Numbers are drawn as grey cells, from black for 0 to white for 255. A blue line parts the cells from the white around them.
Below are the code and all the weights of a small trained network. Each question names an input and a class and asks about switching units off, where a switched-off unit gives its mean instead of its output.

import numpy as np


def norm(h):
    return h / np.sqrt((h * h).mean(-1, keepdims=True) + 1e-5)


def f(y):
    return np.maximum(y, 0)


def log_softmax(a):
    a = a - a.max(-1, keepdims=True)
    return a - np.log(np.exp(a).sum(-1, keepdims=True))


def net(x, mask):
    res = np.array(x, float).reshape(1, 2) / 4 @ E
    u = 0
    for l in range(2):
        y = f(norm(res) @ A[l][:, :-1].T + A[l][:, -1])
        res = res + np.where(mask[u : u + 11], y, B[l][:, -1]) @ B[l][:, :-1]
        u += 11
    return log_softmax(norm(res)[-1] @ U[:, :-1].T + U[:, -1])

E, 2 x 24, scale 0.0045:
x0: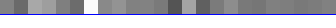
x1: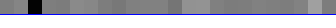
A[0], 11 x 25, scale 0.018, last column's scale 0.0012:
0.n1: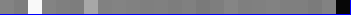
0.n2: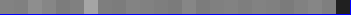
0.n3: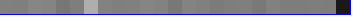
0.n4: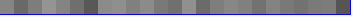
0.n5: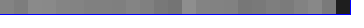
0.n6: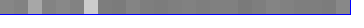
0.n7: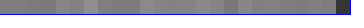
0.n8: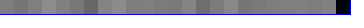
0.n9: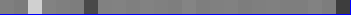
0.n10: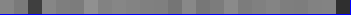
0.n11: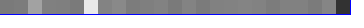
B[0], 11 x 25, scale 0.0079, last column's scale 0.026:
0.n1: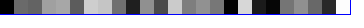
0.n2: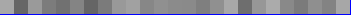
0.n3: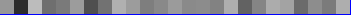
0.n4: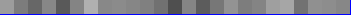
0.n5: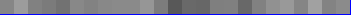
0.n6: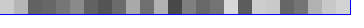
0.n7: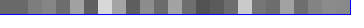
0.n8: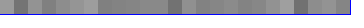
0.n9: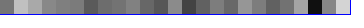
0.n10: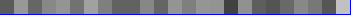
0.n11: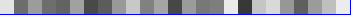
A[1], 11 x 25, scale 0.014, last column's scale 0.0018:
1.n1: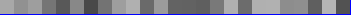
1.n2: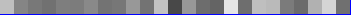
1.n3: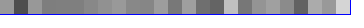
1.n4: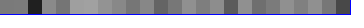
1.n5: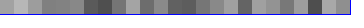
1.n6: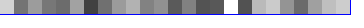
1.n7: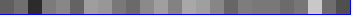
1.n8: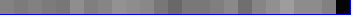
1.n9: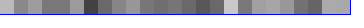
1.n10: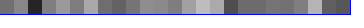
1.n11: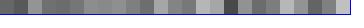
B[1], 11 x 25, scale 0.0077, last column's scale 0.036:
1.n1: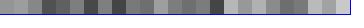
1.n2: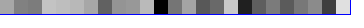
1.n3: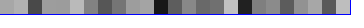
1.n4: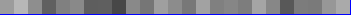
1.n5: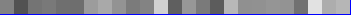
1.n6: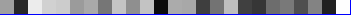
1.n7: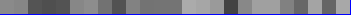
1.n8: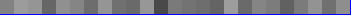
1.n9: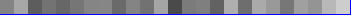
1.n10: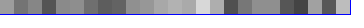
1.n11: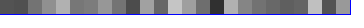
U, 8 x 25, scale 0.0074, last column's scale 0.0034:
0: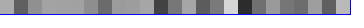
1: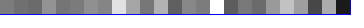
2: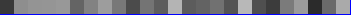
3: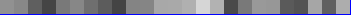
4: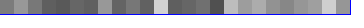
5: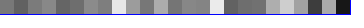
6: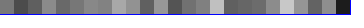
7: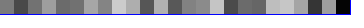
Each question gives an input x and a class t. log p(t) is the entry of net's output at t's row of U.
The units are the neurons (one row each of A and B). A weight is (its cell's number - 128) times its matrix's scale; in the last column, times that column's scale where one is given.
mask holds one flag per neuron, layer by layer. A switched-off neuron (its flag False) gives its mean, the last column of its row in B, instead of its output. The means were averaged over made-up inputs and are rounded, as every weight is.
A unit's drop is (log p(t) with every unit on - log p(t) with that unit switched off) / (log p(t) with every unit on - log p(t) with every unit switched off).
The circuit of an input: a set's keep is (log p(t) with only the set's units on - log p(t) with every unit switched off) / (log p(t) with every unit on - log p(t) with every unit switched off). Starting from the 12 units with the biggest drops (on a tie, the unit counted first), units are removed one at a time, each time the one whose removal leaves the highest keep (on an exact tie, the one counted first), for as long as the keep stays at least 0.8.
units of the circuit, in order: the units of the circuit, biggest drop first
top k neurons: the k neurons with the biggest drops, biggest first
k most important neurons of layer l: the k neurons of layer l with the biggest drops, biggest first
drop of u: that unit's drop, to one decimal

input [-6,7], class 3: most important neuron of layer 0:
0.n11
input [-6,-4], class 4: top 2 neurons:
0.n1, 0.n11
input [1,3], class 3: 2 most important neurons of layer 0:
0.n10, 0.n11
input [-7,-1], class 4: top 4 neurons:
0.n1, 0.n11, 0.n6, 1.n6
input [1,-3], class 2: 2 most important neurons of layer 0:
0.n1, 0.n9
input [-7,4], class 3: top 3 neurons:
0.n11, 0.n6, 0.n9
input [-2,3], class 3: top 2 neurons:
0.n11, 0.n9
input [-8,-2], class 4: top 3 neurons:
0.n1, 0.n11, 0.n6
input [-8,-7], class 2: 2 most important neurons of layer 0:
0.n11, 0.n6
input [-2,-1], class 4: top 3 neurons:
0.n1, 0.n11, 1.n6
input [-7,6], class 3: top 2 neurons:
0.n11, 0.n6
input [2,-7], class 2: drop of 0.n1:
1.1
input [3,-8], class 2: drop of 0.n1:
1.1
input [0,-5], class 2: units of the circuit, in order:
0.n1
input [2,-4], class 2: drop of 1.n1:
0.0
